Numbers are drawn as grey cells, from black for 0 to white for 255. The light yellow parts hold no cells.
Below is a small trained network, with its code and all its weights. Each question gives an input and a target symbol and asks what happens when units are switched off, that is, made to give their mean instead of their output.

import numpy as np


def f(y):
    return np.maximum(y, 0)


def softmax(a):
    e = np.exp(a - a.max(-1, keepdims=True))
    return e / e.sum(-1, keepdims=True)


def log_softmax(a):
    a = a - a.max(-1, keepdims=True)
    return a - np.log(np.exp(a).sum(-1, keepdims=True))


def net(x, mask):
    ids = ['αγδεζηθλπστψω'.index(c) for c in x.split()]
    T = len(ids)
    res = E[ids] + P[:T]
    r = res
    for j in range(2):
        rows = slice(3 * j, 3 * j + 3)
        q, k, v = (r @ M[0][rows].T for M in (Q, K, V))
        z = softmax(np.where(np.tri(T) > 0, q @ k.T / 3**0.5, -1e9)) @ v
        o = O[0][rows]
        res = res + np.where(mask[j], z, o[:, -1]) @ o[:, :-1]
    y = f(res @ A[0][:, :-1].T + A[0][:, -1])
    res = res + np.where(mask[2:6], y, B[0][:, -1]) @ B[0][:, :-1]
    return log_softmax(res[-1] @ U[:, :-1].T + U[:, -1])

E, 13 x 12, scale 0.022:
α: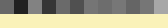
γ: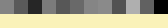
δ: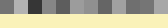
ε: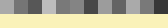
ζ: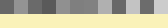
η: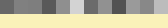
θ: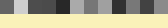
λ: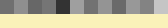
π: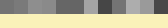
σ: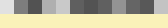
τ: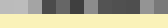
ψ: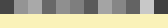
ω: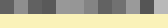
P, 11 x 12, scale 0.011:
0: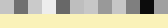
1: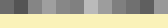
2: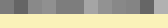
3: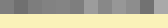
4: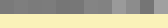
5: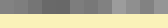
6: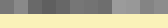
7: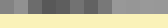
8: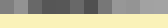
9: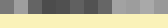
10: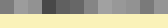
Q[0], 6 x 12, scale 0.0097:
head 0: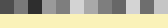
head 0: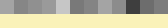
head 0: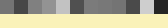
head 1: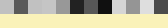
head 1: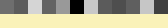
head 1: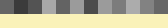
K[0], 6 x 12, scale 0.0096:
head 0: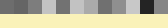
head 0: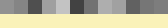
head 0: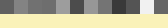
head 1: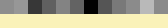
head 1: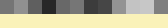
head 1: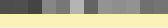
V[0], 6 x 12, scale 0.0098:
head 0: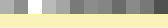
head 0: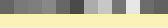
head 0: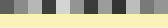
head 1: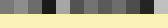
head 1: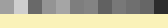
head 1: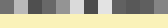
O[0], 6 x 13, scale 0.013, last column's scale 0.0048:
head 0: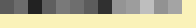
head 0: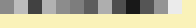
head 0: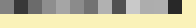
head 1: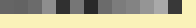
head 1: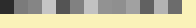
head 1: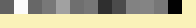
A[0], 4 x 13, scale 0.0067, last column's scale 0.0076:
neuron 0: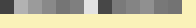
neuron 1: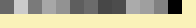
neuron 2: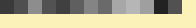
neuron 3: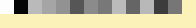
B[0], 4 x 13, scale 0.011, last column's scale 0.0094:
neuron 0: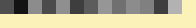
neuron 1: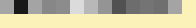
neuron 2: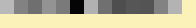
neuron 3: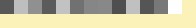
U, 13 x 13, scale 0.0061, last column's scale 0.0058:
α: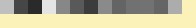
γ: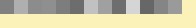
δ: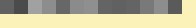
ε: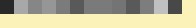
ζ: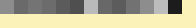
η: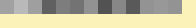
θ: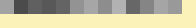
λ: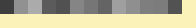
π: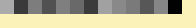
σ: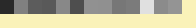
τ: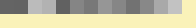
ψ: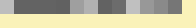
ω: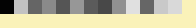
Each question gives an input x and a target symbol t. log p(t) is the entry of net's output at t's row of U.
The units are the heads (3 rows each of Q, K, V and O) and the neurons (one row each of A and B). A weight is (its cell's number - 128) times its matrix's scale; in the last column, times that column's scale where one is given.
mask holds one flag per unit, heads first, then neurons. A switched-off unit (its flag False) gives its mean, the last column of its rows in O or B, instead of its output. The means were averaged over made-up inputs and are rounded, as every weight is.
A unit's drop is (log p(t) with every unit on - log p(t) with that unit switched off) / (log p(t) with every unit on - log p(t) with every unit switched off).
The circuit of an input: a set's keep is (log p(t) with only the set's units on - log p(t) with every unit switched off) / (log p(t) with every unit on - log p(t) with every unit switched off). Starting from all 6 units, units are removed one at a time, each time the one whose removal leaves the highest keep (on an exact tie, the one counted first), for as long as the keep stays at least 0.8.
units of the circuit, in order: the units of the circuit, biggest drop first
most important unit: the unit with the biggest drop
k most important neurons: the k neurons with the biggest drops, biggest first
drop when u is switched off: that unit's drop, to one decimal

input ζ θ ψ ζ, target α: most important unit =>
head 0
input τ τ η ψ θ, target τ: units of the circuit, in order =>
head 0; head 1
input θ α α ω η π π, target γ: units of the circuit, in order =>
neuron 3; head 1; head 0
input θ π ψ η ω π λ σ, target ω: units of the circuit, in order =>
head 1; head 0
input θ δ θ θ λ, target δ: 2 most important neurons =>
neuron 1; neuron 0
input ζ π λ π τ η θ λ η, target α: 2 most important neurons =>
neuron 3; neuron 1
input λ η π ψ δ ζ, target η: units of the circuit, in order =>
head 1; head 0
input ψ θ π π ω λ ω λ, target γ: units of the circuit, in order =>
head 0; head 1
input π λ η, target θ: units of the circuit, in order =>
head 1; head 0
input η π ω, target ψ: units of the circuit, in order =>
neuron 1; head 0; head 1
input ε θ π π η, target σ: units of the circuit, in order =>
head 1; neuron 0; head 0
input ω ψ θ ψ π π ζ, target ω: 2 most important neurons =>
neuron 2; neuron 0
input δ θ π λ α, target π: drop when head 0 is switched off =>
0.1
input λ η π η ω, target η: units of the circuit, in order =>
head 1
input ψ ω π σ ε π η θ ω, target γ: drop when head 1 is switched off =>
0.6
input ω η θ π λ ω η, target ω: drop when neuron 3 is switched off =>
-0.1
